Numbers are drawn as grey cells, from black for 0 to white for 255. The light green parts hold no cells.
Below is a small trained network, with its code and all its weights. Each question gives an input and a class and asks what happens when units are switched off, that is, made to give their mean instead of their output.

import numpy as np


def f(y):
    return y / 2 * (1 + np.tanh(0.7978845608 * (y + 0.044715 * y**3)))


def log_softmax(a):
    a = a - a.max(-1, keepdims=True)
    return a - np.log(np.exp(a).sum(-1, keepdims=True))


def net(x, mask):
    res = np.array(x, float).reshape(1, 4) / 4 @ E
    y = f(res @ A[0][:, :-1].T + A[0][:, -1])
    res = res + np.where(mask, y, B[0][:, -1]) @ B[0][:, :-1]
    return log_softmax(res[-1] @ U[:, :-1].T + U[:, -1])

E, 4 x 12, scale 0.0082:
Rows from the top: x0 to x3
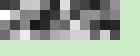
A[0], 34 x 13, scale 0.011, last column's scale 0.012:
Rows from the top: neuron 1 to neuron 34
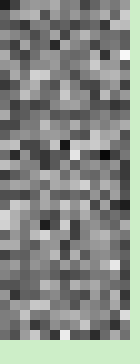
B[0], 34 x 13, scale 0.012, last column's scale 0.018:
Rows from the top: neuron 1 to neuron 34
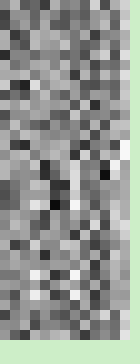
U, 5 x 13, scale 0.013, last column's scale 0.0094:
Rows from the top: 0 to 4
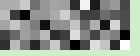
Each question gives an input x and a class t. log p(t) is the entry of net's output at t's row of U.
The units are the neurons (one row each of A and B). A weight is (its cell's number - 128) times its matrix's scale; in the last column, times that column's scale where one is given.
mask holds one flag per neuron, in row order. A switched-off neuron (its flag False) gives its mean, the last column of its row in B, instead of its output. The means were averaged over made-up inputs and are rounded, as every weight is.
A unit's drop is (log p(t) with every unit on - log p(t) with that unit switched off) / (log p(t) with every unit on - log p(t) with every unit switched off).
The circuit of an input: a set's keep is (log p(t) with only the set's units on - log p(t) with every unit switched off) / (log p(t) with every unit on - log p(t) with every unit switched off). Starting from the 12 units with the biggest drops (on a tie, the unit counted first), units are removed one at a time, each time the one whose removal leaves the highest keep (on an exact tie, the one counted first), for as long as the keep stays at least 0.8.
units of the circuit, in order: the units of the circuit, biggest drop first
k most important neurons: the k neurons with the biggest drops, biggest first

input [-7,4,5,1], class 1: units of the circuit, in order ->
neuron 15
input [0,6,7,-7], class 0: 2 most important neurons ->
neuron 16; neuron 11
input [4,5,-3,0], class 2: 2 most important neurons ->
neuron 23; neuron 15
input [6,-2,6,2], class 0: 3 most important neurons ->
neuron 16; neuron 11; neuron 15
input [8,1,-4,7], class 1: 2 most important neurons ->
neuron 34; neuron 9
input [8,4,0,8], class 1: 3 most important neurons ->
neuron 34; neuron 9; neuron 5
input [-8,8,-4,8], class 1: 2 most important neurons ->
neuron 15; neuron 25
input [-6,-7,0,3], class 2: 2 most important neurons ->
neuron 26; neuron 18
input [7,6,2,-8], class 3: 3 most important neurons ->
neuron 3; neuron 15; neuron 12
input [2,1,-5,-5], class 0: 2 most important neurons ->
neuron 8; neuron 24
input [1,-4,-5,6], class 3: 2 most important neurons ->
neuron 21; neuron 16
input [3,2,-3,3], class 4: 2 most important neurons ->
neuron 16; neuron 11
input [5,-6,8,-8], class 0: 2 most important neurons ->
neuron 16; neuron 11
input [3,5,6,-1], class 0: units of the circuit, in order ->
neuron 16
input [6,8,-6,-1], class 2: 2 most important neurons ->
neuron 23; neuron 17
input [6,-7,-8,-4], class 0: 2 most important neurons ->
neuron 8; neuron 24
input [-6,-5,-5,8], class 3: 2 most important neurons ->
neuron 19; neuron 21
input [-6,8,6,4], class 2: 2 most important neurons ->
neuron 23; neuron 22
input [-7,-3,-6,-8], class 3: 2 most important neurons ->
neuron 20; neuron 30
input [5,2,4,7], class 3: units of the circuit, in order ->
neuron 21
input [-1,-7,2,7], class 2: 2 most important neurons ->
neuron 18; neuron 1
